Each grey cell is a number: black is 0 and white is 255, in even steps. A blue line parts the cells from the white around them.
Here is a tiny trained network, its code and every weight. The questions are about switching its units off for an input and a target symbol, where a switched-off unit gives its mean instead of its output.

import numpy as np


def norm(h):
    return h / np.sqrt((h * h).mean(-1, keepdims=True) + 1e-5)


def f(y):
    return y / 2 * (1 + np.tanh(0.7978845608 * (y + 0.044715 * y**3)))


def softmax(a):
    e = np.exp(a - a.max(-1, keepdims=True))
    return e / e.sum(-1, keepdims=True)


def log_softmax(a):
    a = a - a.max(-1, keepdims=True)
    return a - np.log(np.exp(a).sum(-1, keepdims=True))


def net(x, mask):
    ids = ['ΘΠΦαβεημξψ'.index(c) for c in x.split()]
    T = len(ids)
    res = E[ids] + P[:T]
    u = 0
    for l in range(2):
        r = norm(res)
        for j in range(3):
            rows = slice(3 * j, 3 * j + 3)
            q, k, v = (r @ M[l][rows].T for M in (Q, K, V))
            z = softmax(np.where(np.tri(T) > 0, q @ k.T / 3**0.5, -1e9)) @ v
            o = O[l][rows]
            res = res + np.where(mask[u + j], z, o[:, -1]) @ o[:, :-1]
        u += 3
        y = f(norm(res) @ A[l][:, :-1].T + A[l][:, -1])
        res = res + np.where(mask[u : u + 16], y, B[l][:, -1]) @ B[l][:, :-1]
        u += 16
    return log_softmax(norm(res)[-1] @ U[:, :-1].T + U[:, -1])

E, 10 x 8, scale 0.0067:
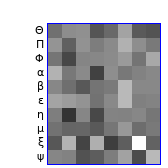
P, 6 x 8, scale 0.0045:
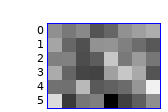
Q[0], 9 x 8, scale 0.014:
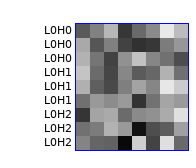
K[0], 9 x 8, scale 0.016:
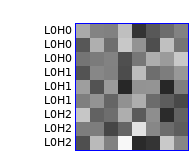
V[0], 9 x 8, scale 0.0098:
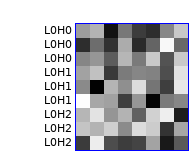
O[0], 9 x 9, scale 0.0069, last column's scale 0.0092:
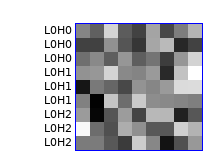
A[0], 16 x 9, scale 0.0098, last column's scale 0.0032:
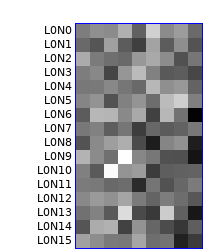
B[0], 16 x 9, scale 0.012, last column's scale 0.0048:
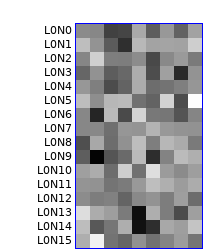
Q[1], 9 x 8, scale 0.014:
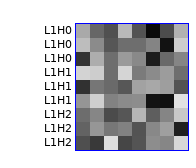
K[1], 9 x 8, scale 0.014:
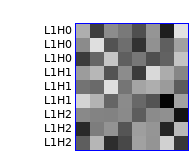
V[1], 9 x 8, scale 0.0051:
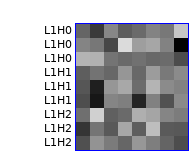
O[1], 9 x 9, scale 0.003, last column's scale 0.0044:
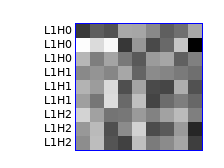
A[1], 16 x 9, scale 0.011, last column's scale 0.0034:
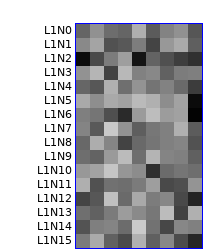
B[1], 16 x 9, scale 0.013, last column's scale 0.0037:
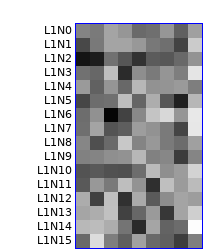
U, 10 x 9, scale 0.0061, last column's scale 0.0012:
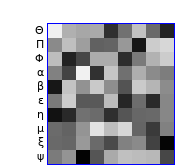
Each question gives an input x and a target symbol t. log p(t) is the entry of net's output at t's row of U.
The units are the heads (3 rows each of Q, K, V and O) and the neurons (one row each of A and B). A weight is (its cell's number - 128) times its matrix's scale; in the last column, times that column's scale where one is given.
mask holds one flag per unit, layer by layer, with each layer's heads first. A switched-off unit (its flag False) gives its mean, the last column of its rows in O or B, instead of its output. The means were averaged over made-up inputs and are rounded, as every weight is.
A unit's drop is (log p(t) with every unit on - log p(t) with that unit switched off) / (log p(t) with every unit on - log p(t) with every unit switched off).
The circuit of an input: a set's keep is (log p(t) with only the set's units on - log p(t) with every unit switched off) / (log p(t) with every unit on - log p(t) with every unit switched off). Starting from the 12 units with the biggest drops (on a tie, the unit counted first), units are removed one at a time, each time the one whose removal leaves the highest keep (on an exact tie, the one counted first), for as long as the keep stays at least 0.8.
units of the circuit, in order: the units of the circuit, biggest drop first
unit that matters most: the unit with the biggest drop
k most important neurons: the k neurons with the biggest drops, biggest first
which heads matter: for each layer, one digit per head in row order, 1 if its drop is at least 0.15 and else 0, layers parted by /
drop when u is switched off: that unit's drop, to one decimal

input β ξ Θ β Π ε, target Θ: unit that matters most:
L0H0
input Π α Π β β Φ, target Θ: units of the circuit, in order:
[L0H2, L0H0, L0N13]
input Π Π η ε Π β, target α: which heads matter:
001 / 000
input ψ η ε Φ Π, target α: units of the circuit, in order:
[L0N6, L0H0, L0H2]
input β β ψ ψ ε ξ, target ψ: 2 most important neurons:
[L0N1, L1N6]
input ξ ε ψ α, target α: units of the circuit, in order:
[L0H2, L1N12, L1H1]
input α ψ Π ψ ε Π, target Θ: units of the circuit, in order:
[L0H2, L0H0, L0N13]
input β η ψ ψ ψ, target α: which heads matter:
111 / 000
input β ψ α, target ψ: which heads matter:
100 / 000
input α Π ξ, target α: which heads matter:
011 / 000
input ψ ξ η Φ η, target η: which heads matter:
101 / 000
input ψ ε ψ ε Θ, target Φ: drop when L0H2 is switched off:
0.3
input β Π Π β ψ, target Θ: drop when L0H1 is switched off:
0.0
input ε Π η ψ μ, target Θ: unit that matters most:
L0H2
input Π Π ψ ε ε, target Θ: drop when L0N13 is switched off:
0.1
